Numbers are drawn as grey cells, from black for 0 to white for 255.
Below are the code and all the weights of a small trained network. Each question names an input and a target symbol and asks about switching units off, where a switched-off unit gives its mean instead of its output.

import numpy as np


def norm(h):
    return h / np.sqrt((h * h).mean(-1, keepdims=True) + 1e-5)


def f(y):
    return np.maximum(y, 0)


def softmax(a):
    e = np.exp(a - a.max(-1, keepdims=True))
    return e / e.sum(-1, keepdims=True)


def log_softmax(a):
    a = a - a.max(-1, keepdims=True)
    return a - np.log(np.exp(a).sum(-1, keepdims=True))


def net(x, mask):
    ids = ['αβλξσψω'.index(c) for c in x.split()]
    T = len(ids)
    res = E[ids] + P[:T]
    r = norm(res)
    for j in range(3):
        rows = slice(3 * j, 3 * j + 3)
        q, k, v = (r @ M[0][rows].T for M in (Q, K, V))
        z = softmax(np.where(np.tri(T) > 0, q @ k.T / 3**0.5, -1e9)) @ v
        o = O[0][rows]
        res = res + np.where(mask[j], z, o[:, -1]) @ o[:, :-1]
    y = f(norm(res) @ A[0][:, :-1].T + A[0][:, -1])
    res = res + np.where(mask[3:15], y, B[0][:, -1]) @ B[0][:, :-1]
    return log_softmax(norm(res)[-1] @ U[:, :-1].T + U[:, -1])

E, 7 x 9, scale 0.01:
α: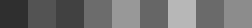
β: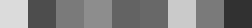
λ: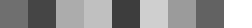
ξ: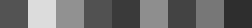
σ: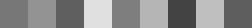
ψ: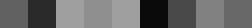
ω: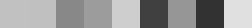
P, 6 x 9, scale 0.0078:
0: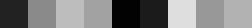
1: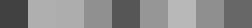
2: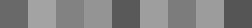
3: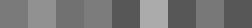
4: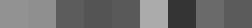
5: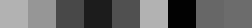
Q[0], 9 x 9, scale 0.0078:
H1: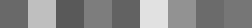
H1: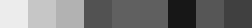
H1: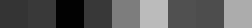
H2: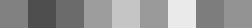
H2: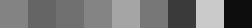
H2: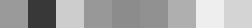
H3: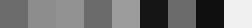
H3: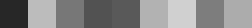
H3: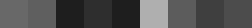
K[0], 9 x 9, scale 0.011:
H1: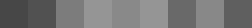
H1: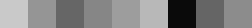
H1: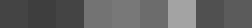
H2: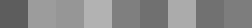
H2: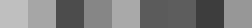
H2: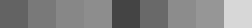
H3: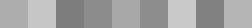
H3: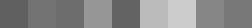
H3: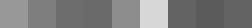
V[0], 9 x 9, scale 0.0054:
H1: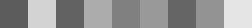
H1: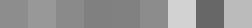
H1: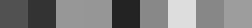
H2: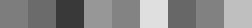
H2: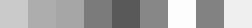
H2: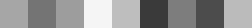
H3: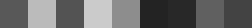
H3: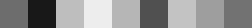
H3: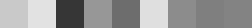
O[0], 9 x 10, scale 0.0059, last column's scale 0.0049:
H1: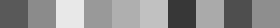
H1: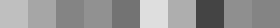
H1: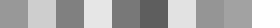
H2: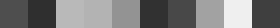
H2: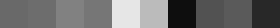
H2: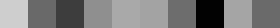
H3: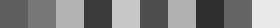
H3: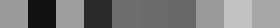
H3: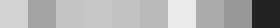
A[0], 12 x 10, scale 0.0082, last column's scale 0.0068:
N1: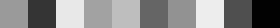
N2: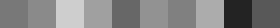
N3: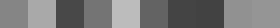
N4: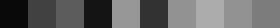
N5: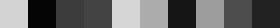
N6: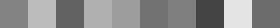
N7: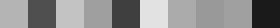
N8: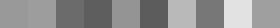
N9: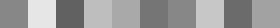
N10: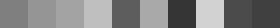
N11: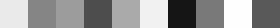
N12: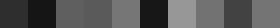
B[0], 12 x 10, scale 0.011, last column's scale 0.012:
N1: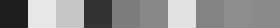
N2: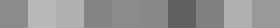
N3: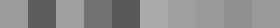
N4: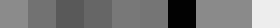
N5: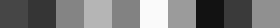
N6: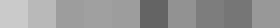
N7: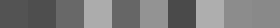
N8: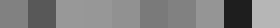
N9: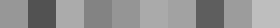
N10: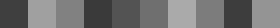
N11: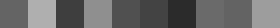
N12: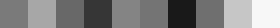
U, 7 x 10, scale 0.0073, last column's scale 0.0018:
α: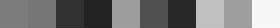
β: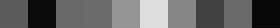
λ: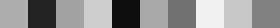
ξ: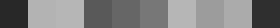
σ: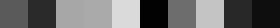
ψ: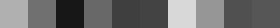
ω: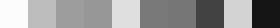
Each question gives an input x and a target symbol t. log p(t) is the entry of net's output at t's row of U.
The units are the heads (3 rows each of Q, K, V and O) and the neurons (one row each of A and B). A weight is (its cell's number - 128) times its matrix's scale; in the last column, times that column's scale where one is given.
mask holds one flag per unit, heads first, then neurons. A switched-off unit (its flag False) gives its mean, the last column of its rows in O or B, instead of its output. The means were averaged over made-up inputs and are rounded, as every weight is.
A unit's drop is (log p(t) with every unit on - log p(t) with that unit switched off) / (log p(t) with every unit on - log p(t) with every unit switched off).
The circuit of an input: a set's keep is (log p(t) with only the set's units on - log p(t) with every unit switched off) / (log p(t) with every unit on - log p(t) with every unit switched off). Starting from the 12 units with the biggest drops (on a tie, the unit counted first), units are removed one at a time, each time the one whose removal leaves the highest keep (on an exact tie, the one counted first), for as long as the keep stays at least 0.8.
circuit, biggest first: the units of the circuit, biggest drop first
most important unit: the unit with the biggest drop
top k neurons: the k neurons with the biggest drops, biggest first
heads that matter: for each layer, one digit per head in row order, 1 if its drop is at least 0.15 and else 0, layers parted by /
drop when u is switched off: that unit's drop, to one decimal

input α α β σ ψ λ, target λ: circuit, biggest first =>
H3, N12
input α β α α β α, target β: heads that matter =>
011
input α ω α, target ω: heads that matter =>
110
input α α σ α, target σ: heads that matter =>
111
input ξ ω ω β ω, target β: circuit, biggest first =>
H1, N5
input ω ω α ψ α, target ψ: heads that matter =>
111
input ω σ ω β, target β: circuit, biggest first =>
H2, N5
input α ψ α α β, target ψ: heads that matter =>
101
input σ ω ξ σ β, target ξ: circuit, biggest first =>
H3, H1, N1, N4
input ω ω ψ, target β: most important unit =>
H2
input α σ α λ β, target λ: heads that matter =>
001
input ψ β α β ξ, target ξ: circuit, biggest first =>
H3, N4, H2
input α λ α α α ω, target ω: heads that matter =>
001
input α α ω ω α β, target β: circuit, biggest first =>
N5, H2
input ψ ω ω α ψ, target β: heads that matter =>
000
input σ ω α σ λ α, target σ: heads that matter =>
011
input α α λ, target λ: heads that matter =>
100
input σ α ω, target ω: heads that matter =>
101
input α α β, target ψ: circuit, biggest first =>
H1, N4
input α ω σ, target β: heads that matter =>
010
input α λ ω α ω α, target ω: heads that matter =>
011
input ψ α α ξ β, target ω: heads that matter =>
001
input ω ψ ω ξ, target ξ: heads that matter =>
001
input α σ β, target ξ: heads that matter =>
000
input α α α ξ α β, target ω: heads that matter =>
011
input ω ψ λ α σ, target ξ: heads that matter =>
001
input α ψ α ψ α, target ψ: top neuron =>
N12
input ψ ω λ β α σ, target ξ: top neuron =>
N10
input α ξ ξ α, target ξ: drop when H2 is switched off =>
0.6
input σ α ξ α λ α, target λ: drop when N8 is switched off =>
0.0
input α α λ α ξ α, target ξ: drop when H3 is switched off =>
1.1
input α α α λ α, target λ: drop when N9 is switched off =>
0.1
